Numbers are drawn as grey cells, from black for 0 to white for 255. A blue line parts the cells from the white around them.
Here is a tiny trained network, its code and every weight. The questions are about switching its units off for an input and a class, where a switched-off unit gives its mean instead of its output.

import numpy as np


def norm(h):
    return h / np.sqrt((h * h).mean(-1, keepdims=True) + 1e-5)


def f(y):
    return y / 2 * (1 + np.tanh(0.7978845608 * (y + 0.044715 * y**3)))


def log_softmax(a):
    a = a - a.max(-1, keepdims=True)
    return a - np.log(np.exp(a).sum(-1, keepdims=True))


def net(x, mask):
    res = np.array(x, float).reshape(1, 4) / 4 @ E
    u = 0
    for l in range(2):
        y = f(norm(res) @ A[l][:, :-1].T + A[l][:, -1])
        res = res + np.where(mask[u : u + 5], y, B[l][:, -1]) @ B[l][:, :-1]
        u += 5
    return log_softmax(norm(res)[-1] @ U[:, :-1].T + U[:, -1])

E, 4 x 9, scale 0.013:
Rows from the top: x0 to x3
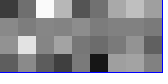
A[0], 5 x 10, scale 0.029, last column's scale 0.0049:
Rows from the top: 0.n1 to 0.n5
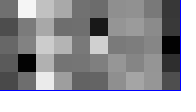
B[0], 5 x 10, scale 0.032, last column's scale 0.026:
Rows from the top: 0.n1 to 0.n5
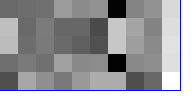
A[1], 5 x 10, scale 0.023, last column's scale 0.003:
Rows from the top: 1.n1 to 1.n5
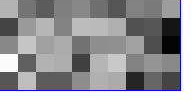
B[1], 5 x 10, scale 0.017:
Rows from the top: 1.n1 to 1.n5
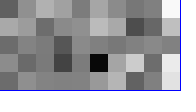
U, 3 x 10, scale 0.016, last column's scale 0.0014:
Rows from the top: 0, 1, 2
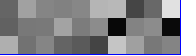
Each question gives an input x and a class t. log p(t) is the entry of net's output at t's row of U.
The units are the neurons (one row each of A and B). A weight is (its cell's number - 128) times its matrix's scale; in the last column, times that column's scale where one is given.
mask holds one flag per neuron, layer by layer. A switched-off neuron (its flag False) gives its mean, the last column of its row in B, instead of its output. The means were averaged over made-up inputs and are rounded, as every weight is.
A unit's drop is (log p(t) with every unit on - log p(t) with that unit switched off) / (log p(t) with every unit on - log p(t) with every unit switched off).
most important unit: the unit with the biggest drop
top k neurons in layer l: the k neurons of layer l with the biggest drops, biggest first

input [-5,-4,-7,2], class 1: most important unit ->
0.n5
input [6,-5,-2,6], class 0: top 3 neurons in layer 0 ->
(0.n5; 0.n3; 0.n4)
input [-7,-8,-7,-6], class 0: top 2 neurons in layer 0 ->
(0.n3; 0.n2)
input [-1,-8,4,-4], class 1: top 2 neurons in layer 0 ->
(0.n1; 0.n2)
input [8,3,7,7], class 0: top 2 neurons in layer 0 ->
(0.n5; 0.n4)
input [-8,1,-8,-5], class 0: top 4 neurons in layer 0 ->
(0.n3; 0.n2; 0.n4; 0.n1)
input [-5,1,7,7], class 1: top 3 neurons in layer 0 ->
(0.n5; 0.n3; 0.n2)
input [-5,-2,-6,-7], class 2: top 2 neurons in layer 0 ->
(0.n1; 0.n4)
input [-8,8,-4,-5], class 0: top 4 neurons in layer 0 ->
(0.n3; 0.n2; 0.n4; 0.n1)
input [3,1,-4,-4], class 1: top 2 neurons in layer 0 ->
(0.n4; 0.n2)
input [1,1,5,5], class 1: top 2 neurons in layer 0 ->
(0.n1; 0.n3)
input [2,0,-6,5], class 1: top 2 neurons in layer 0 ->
(0.n4; 0.n3)
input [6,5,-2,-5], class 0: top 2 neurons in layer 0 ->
(0.n5; 0.n2)
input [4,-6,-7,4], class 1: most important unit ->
0.n4
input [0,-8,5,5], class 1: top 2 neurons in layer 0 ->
(0.n1; 0.n3)
